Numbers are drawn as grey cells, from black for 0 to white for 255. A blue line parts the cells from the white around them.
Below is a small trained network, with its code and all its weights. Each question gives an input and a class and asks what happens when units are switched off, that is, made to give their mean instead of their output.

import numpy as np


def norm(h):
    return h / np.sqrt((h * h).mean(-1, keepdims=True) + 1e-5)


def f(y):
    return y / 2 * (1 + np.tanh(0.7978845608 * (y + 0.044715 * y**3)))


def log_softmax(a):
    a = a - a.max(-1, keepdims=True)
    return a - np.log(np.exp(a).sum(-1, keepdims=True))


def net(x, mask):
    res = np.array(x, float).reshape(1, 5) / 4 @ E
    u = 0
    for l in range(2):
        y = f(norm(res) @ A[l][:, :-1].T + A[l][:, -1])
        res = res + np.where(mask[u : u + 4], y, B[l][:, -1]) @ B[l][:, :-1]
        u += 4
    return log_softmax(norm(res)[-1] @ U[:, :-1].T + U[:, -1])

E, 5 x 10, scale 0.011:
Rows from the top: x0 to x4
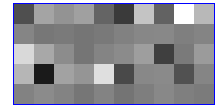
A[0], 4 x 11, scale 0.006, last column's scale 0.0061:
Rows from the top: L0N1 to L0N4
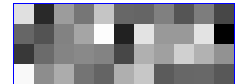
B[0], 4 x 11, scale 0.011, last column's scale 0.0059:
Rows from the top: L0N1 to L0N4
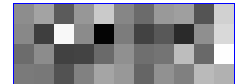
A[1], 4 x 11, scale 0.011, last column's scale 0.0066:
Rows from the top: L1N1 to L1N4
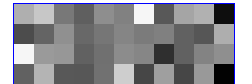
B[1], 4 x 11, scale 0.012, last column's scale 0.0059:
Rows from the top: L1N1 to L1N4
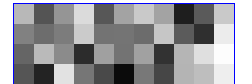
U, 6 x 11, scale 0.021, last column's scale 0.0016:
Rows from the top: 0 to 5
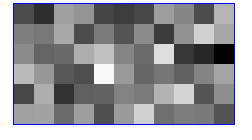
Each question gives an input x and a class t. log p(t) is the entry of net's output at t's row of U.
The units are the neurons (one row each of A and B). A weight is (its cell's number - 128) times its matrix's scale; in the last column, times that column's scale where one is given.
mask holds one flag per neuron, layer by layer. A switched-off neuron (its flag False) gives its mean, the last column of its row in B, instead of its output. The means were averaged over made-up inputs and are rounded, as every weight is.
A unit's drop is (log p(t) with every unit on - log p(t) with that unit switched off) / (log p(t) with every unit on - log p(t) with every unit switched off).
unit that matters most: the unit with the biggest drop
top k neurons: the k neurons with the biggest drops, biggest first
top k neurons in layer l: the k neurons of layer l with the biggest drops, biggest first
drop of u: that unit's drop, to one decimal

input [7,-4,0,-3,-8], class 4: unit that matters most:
L0N3
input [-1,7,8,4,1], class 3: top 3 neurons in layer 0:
(L0N1, L0N4, L0N2)
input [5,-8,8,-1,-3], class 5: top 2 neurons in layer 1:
(L1N1, L1N4)
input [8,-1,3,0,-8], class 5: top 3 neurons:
(L1N1, L1N4, L1N3)
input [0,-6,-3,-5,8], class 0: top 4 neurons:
(L1N4, L1N3, L0N1, L0N3)
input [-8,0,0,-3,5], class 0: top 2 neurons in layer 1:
(L1N4, L1N2)
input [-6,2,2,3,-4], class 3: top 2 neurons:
(L1N2, L1N1)
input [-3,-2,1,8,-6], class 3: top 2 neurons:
(L1N2, L1N1)
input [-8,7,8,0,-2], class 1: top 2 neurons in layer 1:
(L1N3, L1N4)
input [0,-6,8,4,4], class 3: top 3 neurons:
(L1N4, L0N1, L0N4)
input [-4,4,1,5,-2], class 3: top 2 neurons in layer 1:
(L1N2, L1N1)
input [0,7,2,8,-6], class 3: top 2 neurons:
(L0N1, L1N4)
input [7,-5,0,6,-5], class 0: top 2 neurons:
(L0N2, L0N3)
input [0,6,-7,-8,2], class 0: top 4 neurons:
(L1N4, L1N3, L0N1, L1N2)
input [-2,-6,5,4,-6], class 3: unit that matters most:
L0N1
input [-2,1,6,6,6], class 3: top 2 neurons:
(L0N1, L1N4)
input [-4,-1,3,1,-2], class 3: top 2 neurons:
(L0N1, L0N2)
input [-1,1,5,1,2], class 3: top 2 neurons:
(L0N2, L0N1)
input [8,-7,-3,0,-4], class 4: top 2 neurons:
(L0N3, L1N4)
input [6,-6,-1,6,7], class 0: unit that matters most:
L0N2
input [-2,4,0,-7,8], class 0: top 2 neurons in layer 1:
(L1N4, L1N3)
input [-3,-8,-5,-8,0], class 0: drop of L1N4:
0.2
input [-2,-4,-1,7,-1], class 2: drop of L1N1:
0.0
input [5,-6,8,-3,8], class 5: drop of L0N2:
0.1
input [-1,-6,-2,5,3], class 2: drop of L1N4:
0.1
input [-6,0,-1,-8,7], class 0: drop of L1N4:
0.4
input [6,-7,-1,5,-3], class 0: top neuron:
(L0N2)
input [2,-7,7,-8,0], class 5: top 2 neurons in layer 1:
(L1N1, L1N4)
